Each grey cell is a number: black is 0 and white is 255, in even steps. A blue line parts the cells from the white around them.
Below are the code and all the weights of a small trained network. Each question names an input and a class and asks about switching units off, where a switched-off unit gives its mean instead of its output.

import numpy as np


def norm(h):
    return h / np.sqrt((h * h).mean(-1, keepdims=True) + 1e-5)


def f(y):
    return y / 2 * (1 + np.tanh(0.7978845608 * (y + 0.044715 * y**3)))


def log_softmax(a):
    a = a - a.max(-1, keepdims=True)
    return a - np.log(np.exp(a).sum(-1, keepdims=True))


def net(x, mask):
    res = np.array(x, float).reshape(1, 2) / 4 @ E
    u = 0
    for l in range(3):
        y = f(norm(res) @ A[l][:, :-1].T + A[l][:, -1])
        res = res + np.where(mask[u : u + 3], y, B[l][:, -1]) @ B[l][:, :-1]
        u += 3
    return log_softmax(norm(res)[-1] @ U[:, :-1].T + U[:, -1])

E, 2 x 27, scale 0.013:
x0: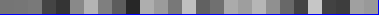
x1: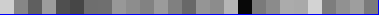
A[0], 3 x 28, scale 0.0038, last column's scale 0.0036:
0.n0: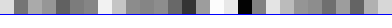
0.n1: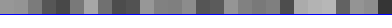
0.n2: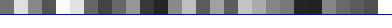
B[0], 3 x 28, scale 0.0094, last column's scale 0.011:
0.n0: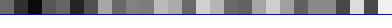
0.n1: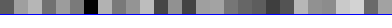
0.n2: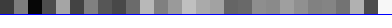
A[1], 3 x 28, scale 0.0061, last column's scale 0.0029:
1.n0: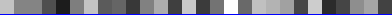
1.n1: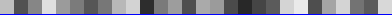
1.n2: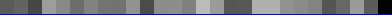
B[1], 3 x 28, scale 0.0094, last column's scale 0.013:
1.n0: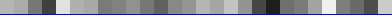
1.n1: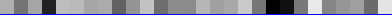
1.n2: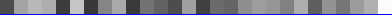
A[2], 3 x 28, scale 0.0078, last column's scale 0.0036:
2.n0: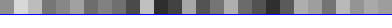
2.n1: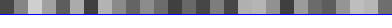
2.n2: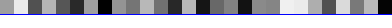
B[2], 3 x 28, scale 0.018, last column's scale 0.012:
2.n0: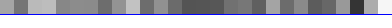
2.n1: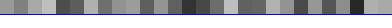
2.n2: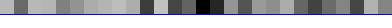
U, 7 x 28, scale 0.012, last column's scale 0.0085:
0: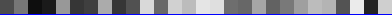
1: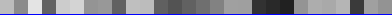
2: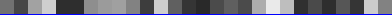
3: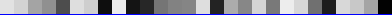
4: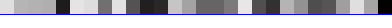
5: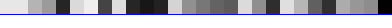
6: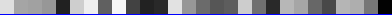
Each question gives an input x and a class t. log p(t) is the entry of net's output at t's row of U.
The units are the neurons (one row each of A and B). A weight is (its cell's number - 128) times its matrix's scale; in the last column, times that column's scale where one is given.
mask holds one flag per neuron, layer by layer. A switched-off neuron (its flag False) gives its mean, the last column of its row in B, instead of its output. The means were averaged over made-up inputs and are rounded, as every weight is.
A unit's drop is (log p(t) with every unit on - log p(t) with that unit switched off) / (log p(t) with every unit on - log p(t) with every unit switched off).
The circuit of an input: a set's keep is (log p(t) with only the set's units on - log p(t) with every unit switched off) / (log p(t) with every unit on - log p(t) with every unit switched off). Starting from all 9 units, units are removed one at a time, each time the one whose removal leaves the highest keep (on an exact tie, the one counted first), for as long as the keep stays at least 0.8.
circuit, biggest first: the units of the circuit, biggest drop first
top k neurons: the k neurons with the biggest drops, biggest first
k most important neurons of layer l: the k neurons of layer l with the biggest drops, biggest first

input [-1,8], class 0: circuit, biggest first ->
0.n0
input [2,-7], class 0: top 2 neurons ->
0.n2; 2.n0
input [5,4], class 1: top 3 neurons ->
0.n2; 1.n0; 2.n0
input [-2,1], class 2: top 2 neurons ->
1.n2; 2.n1
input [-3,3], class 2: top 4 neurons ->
1.n2; 1.n0; 2.n1; 0.n2
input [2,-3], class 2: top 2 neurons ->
1.n0; 2.n1
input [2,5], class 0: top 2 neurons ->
0.n0; 2.n0
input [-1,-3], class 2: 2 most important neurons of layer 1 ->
1.n1; 1.n0
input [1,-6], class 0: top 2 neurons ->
0.n2; 2.n0
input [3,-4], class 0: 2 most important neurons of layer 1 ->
1.n2; 1.n1
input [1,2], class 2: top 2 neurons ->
2.n1; 1.n2
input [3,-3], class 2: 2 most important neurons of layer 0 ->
0.n2; 0.n1
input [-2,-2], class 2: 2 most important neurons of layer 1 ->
1.n1; 1.n0
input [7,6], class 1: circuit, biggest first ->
1.n0
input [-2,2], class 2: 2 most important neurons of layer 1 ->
1.n2; 1.n0
